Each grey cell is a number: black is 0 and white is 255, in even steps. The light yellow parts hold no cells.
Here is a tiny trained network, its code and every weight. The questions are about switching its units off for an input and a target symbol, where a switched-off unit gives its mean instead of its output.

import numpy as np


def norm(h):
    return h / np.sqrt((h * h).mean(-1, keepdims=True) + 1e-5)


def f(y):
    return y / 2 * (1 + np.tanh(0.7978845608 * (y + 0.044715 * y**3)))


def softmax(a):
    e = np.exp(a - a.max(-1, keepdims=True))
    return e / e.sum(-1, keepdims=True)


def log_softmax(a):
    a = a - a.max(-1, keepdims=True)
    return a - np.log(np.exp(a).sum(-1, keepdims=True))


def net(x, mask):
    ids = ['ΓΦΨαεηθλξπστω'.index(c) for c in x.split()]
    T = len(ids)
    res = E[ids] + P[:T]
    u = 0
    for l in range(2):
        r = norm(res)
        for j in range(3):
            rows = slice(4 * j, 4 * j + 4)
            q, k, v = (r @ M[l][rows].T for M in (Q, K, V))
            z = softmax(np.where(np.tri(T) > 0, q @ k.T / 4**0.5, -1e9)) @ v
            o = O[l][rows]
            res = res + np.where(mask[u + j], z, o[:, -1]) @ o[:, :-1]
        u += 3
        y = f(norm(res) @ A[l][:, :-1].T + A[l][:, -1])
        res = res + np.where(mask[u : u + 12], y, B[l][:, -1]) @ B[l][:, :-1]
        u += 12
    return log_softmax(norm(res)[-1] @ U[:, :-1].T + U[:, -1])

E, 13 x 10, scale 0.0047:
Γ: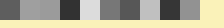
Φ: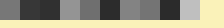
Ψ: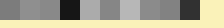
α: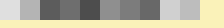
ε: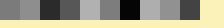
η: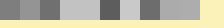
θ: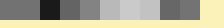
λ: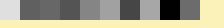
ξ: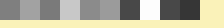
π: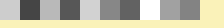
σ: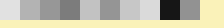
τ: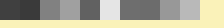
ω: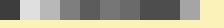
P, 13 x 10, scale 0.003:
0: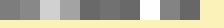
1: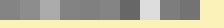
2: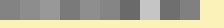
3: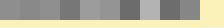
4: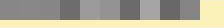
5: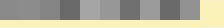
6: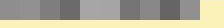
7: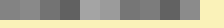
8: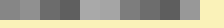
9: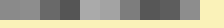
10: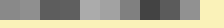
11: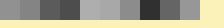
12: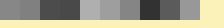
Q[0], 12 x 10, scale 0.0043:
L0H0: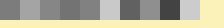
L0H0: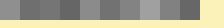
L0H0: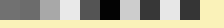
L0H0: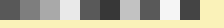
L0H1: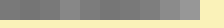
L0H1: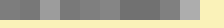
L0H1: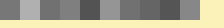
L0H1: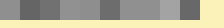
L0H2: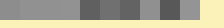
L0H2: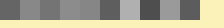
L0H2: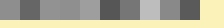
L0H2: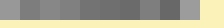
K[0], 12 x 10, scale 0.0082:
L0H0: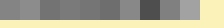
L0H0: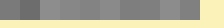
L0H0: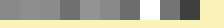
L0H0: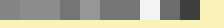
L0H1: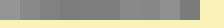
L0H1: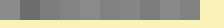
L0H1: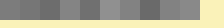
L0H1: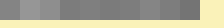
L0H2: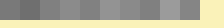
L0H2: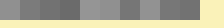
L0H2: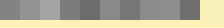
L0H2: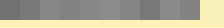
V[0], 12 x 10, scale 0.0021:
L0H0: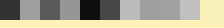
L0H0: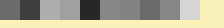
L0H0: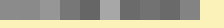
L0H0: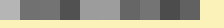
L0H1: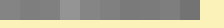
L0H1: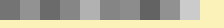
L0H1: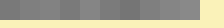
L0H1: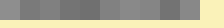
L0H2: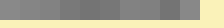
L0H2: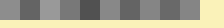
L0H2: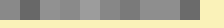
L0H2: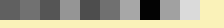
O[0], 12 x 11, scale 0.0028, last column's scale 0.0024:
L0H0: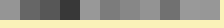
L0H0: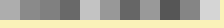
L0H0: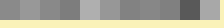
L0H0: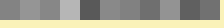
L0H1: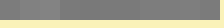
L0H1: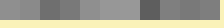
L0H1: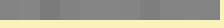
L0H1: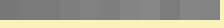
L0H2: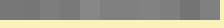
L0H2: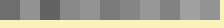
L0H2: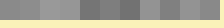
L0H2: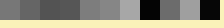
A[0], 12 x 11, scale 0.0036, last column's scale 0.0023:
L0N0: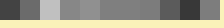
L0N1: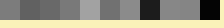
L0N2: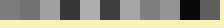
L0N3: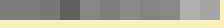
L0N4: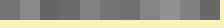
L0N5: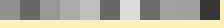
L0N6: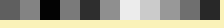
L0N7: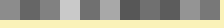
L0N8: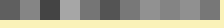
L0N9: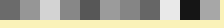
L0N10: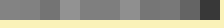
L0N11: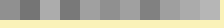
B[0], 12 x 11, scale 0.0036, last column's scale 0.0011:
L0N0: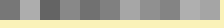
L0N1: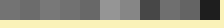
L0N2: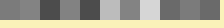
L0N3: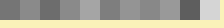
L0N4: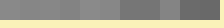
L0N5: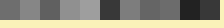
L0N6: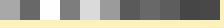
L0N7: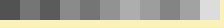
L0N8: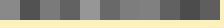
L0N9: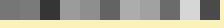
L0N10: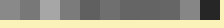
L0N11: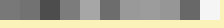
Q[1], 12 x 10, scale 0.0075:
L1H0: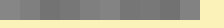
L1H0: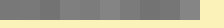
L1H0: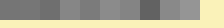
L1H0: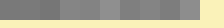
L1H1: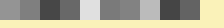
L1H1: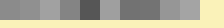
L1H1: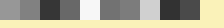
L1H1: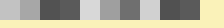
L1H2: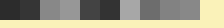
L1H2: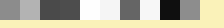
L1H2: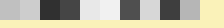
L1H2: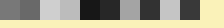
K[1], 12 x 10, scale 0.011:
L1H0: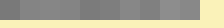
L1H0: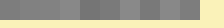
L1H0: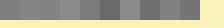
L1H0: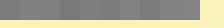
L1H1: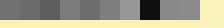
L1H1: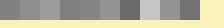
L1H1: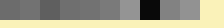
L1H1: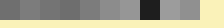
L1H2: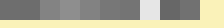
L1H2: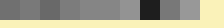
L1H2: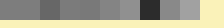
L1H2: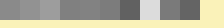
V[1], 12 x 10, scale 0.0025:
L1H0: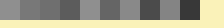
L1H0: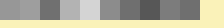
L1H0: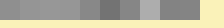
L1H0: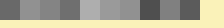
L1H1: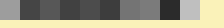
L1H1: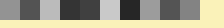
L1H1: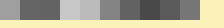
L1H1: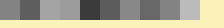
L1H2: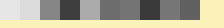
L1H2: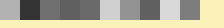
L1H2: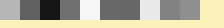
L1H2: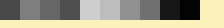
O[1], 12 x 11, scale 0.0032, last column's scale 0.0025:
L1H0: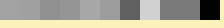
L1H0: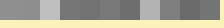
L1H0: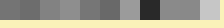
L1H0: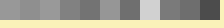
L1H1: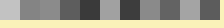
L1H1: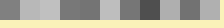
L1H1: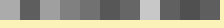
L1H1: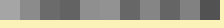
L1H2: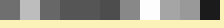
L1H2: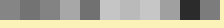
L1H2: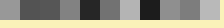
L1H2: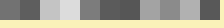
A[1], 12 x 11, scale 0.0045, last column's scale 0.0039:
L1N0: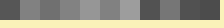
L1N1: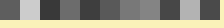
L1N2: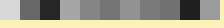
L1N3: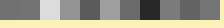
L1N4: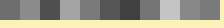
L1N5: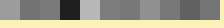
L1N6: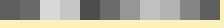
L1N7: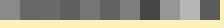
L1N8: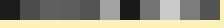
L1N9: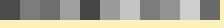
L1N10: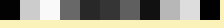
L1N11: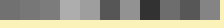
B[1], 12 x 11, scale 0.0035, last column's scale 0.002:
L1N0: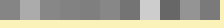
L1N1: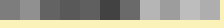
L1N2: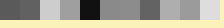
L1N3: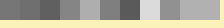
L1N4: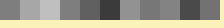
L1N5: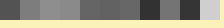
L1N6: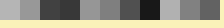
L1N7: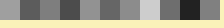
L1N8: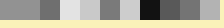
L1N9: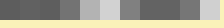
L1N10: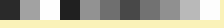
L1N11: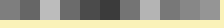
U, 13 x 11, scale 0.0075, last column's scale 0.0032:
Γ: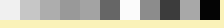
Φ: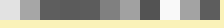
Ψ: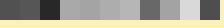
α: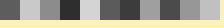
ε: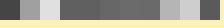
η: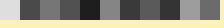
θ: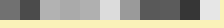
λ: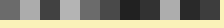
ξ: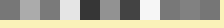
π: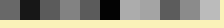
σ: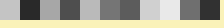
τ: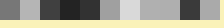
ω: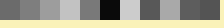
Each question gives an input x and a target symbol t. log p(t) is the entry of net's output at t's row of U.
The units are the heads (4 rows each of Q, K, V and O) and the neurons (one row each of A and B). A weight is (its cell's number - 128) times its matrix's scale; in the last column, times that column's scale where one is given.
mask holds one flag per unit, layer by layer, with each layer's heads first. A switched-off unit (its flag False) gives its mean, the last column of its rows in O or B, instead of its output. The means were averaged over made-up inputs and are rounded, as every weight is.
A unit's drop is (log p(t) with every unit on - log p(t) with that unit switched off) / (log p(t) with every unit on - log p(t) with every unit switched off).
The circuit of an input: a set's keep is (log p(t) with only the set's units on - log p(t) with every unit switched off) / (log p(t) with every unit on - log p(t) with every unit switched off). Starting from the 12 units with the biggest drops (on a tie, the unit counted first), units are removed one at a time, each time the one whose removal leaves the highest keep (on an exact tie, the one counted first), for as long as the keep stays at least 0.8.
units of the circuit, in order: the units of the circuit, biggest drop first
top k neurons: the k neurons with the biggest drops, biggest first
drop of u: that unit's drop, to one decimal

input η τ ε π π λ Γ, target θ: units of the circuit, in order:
L1H2; L1N10
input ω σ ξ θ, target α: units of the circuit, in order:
L1H2; L0H2
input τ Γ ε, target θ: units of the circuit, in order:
L1H2; L1N8
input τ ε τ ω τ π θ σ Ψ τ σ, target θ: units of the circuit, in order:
L1H2; L1N1
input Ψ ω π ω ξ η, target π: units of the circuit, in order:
L1H1; L0N5
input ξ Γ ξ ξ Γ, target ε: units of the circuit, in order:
L1H2; L0H0
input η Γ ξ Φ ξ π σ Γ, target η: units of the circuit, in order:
L1H1; L1H2
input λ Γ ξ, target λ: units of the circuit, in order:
L1N6; L1H2; L0H0
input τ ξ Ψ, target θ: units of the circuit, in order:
L1H2
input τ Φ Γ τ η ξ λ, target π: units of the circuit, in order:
L1H1; L0H0; L0N5
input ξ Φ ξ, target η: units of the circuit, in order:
L1H2; L1H1
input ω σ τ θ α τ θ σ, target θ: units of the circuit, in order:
L1H2; L1N1; L0H2
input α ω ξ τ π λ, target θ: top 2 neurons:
L1N1; L1N5
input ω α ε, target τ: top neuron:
L0N2
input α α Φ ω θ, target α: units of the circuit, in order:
L1H2; L0N6
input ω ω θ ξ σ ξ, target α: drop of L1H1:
0.1
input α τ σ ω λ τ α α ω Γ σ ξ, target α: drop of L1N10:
-0.3
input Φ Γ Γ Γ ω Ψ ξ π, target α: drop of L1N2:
0.2
